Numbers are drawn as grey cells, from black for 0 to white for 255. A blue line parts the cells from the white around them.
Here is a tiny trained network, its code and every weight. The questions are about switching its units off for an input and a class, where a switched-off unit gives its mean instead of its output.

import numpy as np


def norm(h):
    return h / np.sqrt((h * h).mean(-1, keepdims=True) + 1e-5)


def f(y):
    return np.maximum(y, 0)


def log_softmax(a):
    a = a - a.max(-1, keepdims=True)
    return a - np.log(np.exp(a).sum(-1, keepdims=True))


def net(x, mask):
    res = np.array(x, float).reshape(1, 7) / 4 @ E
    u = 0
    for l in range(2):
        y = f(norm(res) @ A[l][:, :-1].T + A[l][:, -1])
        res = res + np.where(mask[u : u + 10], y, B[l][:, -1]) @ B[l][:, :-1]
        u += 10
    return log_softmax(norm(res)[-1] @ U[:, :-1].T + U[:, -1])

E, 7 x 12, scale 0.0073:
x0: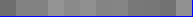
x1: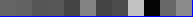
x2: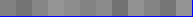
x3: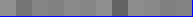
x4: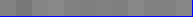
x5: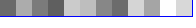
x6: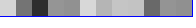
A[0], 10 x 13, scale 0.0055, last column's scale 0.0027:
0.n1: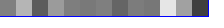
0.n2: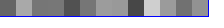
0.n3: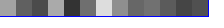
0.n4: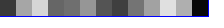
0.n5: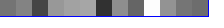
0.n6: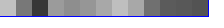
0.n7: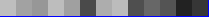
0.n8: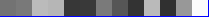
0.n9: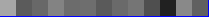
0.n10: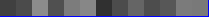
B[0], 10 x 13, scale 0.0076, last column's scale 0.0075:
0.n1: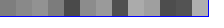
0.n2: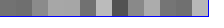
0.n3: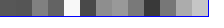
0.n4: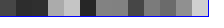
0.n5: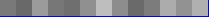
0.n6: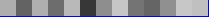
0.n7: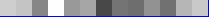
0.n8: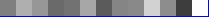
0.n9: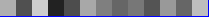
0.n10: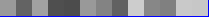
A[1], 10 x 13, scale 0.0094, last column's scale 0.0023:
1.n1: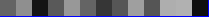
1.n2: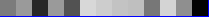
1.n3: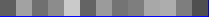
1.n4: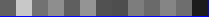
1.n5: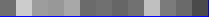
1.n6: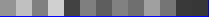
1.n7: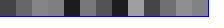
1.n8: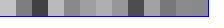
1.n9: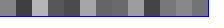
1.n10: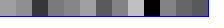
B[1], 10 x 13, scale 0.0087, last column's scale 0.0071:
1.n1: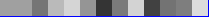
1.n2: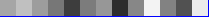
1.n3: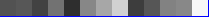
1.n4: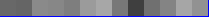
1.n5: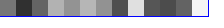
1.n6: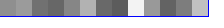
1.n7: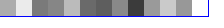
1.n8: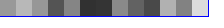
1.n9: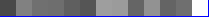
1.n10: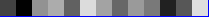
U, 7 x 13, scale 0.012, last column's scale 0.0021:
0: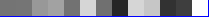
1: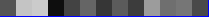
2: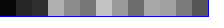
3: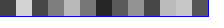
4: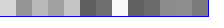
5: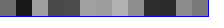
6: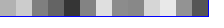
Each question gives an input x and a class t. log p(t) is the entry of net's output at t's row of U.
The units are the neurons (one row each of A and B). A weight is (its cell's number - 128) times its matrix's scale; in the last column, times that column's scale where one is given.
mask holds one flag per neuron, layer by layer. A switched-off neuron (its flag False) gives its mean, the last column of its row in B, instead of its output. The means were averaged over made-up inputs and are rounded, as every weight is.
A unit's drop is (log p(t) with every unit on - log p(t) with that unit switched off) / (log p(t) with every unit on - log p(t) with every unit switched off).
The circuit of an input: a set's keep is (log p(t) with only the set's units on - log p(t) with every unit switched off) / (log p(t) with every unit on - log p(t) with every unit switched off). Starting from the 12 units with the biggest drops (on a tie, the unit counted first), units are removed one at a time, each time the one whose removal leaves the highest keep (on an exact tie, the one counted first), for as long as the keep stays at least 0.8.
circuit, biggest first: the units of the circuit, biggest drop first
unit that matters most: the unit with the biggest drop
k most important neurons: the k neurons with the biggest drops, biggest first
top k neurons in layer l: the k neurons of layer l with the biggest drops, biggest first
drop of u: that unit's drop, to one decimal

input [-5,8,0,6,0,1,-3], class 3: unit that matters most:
1.n7
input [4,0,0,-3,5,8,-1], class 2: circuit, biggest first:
(0.n4; 1.n3)
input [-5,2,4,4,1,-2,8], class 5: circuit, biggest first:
(0.n6; 1.n7)
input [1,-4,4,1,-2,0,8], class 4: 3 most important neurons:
(0.n6; 1.n8; 0.n8)
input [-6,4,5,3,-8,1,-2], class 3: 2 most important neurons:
(1.n7; 1.n1)
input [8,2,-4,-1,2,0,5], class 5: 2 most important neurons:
(0.n6; 1.n10)
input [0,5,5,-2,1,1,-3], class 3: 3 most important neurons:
(1.n7; 1.n1; 1.n2)
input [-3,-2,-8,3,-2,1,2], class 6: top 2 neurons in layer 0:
(0.n4; 0.n3)
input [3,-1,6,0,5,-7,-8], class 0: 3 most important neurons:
(0.n8; 1.n5; 1.n6)
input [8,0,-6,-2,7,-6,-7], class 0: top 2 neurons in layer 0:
(0.n8; 0.n7)
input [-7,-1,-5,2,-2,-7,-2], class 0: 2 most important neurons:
(0.n7; 0.n8)
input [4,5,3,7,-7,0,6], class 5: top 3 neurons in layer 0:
(0.n6; 0.n8; 0.n9)
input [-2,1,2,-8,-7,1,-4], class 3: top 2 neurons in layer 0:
(0.n10; 0.n4)
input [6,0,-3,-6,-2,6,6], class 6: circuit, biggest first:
(1.n2)
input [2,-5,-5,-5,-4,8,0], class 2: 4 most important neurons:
(0.n4; 1.n3; 1.n7; 0.n10)
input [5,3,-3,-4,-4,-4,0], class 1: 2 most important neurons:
(1.n7; 1.n5)
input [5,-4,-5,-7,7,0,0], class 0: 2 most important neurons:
(1.n5; 1.n6)
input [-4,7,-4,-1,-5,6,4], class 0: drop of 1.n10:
0.2
